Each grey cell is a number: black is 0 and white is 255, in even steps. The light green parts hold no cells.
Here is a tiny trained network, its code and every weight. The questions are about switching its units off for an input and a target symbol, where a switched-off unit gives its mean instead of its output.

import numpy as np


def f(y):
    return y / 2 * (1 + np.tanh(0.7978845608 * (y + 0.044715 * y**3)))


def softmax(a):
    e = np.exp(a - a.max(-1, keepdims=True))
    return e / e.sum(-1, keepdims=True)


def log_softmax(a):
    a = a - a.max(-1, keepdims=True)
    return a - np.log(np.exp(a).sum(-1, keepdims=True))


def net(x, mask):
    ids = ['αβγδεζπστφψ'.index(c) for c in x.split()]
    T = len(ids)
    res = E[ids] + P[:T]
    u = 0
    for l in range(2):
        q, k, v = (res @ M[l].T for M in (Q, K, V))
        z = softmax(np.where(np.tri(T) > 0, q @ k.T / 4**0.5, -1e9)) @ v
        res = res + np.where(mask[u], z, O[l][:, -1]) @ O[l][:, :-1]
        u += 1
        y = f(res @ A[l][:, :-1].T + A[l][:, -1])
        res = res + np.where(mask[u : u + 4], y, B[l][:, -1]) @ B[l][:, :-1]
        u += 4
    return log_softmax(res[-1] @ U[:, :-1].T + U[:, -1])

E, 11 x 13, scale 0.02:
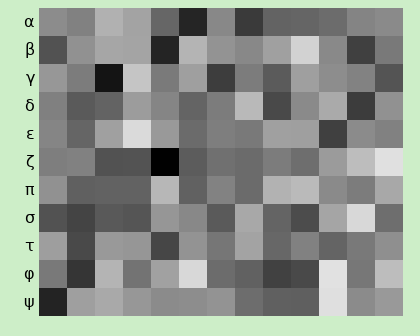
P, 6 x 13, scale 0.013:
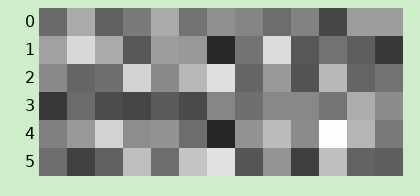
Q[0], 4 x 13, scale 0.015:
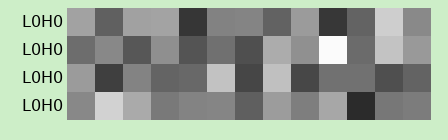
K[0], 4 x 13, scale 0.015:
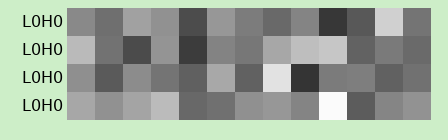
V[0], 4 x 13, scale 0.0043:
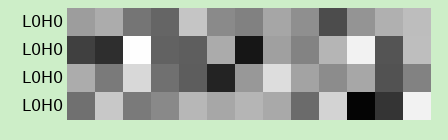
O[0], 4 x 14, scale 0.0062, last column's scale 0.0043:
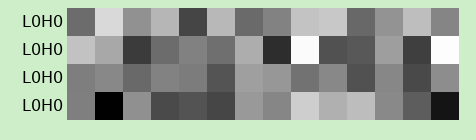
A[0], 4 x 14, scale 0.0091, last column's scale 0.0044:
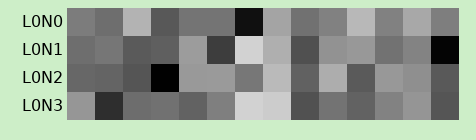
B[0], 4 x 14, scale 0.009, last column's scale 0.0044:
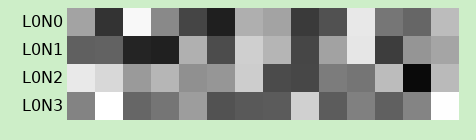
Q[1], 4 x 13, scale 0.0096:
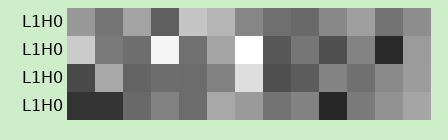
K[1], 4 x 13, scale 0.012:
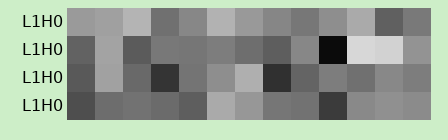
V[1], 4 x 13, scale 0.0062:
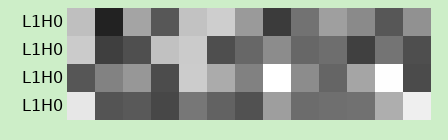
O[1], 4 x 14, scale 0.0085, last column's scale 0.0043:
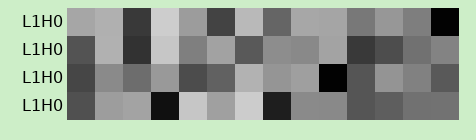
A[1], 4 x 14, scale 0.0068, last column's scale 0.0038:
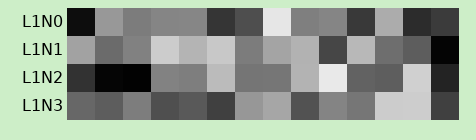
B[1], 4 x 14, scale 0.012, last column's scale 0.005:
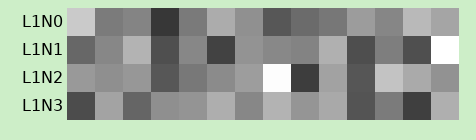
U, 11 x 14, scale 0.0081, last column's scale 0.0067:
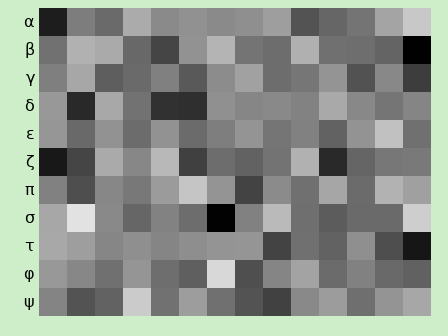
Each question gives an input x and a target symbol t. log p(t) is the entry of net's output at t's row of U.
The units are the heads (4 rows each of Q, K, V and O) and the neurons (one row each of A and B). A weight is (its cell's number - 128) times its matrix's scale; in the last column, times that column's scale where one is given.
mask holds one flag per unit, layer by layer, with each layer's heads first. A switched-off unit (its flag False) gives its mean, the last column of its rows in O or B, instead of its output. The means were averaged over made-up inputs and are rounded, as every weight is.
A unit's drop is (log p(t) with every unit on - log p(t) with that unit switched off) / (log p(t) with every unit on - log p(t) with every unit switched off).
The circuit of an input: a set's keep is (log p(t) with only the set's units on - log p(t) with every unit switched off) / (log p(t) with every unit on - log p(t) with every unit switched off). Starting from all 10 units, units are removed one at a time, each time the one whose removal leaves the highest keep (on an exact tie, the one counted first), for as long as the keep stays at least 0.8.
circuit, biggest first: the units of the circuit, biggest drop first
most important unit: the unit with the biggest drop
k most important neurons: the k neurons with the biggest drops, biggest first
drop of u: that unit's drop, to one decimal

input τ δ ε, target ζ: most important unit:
L1N1
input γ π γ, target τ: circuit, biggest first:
L1N2, L1H0, L0N3
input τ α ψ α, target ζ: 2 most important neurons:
L0N2, L1N3
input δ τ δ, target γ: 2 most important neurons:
L0N1, L0N3
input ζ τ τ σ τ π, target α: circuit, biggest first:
L1H0, L0N2
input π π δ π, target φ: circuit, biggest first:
L0N2, L1H0
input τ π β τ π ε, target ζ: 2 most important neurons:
L1N1, L0N3
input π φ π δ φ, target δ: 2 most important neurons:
L0N0, L1N1
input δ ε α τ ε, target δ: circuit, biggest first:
L0H0, L0N0
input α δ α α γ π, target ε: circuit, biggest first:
L1N2, L0N2, L1H0
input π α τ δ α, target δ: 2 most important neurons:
L0N0, L0N3
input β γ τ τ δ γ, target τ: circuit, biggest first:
L1N2, L1H0, L1N1
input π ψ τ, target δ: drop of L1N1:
0.1
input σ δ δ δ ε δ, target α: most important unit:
L1H0
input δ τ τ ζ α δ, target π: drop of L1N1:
0.1
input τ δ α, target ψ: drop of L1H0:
0.3
